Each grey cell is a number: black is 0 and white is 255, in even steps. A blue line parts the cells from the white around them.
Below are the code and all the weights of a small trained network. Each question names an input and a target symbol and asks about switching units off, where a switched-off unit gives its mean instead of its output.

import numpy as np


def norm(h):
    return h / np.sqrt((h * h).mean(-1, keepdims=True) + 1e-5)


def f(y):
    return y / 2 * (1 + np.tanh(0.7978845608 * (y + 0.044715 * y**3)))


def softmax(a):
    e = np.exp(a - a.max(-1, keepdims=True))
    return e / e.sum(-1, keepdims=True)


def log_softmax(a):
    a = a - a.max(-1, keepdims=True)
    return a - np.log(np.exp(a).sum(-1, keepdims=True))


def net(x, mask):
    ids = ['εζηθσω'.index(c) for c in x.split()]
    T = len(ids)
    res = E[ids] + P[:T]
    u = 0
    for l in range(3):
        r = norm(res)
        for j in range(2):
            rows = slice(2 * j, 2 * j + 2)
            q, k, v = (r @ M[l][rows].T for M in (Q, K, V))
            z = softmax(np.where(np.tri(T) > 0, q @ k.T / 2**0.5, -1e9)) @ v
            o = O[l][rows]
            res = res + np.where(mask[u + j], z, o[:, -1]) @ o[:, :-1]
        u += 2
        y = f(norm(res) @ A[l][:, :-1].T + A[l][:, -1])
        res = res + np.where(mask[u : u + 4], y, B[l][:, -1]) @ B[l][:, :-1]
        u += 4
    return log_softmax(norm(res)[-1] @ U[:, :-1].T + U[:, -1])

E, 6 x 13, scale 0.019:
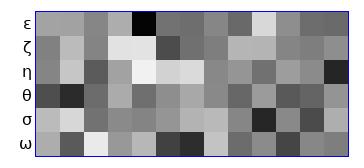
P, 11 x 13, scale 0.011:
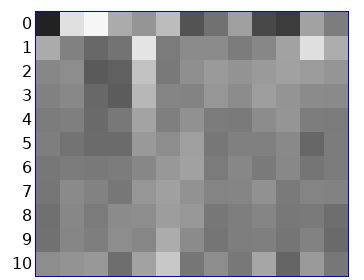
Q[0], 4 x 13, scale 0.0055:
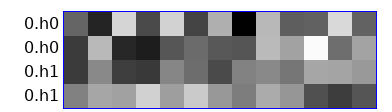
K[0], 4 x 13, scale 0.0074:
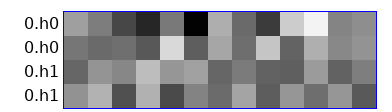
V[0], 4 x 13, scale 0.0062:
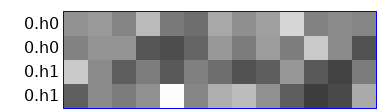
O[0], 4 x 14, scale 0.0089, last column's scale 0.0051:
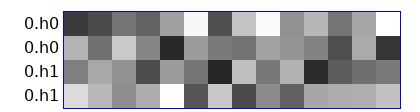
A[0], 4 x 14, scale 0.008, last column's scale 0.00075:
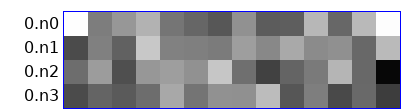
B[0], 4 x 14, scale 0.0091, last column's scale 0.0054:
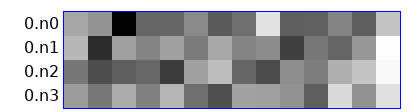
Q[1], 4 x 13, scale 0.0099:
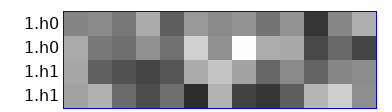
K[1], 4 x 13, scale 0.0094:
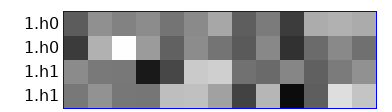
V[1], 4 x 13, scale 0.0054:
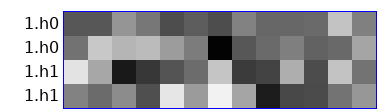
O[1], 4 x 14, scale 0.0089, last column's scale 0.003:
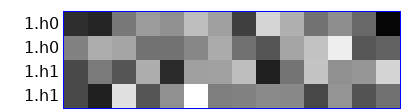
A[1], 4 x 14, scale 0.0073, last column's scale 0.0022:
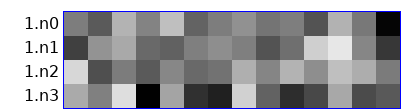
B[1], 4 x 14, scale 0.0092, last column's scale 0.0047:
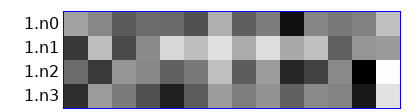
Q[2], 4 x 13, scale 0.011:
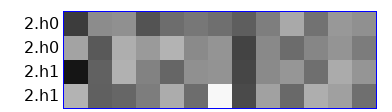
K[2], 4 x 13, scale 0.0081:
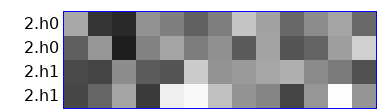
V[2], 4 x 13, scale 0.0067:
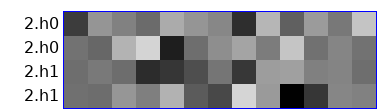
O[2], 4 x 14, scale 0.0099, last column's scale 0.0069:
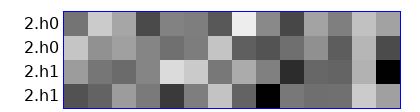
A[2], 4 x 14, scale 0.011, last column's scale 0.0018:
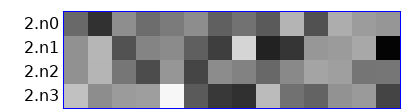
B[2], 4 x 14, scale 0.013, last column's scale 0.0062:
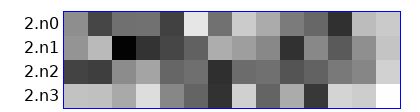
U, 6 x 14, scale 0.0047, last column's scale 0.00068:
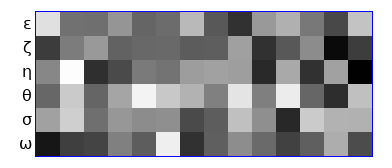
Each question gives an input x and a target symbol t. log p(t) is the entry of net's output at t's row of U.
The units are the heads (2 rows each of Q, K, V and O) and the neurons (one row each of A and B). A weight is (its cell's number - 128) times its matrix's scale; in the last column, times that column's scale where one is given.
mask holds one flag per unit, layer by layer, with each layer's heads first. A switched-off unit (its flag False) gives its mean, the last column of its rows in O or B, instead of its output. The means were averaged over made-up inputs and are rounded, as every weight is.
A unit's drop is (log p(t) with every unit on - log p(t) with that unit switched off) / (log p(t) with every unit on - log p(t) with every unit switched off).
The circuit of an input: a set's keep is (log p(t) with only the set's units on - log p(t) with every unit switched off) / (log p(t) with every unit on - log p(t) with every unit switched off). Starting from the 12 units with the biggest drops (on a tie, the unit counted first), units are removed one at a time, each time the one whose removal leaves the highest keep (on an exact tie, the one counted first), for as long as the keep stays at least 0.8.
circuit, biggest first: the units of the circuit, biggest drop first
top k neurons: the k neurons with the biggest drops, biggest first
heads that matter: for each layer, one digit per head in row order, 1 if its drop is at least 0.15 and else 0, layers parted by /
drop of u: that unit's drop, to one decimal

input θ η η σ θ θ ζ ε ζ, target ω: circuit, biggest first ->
0.h1, 0.h0, 1.h1, 0.n1
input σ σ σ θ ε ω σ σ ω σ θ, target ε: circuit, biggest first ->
1.h1, 2.h0, 0.h0
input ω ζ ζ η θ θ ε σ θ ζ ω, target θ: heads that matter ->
10 / 11 / 00
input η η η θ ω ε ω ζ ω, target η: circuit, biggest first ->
1.h1, 2.n1
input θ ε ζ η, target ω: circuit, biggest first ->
0.h1, 2.h1
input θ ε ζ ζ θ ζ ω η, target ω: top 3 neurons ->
0.n1, 0.n0, 2.n0
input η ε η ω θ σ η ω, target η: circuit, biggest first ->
1.h1, 0.h1, 2.n1
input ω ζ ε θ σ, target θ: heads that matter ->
11 / 11 / 00
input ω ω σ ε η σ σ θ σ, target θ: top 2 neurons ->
1.n1, 0.n1
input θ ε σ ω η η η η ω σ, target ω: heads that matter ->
11 / 01 / 00
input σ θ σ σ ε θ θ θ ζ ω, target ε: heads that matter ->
11 / 01 / 10
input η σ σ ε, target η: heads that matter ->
00 / 01 / 00
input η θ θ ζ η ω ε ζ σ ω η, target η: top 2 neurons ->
2.n1, 0.n0
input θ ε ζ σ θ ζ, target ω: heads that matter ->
11 / 00 / 00
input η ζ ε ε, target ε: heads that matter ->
01 / 00 / 10
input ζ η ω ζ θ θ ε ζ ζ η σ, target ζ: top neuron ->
1.n3
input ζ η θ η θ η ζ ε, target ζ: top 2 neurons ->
0.n1, 0.n0
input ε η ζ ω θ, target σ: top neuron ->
2.n3
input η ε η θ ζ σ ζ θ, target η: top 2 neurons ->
2.n1, 0.n2
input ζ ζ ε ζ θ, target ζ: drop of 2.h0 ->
0.1
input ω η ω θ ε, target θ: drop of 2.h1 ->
0.2
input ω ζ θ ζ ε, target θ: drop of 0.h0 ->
0.8
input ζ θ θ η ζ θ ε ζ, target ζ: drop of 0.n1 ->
0.9
